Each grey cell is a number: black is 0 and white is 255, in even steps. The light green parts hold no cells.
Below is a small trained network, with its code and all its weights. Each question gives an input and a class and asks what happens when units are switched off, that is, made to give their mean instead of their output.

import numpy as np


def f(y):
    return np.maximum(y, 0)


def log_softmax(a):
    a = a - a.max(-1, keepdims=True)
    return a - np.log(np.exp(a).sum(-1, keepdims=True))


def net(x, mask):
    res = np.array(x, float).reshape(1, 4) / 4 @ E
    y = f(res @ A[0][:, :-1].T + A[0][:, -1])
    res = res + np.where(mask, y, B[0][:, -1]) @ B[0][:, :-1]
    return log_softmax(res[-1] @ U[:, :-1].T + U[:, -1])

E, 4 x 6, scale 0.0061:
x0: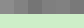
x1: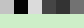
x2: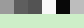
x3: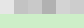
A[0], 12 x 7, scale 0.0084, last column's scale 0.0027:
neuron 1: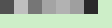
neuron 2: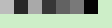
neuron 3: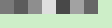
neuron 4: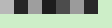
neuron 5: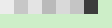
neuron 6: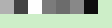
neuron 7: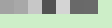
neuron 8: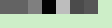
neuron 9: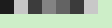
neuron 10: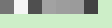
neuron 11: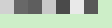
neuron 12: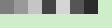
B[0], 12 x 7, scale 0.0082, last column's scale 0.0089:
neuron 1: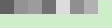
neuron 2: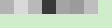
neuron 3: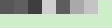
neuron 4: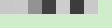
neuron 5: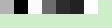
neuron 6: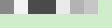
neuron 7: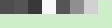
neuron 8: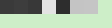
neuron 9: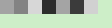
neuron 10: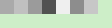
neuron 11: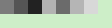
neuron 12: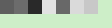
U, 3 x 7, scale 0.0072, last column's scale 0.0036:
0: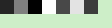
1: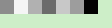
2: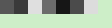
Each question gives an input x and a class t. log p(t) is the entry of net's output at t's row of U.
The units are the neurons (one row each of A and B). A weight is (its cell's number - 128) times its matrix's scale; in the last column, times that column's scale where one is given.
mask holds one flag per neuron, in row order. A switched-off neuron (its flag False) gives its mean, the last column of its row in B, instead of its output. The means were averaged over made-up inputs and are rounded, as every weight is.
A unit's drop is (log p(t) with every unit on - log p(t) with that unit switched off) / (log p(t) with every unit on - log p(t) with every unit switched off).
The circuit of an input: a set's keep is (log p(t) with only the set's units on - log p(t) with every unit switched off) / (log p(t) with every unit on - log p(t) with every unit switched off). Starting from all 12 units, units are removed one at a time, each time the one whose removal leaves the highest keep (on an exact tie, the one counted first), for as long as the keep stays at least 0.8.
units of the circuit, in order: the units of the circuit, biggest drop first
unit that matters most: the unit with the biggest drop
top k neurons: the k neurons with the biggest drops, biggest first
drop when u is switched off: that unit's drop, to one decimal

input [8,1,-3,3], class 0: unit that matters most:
neuron 9
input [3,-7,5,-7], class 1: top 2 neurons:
(neuron 9; neuron 5)
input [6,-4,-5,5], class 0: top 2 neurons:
(neuron 7; neuron 12)
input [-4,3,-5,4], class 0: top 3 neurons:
(neuron 12; neuron 7; neuron 9)
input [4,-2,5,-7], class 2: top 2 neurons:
(neuron 9; neuron 12)
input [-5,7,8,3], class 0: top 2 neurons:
(neuron 11; neuron 3)
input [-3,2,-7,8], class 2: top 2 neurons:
(neuron 5; neuron 11)
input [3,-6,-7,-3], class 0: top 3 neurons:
(neuron 8; neuron 12; neuron 5)
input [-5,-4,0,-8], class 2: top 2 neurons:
(neuron 9; neuron 6)
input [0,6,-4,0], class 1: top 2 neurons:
(neuron 4; neuron 2)
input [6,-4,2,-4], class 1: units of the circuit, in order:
(neuron 8; neuron 9)
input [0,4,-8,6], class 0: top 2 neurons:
(neuron 12; neuron 7)
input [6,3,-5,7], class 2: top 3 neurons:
(neuron 5; neuron 11; neuron 3)
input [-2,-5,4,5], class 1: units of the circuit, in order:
(neuron 10)
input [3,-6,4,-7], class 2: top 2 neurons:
(neuron 9; neuron 6)
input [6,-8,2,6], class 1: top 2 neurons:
(neuron 10; neuron 1)
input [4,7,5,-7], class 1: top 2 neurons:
(neuron 4; neuron 5)
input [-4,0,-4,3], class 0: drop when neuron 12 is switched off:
0.3
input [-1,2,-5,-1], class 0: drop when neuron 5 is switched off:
0.1
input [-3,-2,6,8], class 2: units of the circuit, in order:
(neuron 5)
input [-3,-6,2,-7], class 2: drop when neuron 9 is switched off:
0.3
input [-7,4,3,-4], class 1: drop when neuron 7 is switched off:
0.2
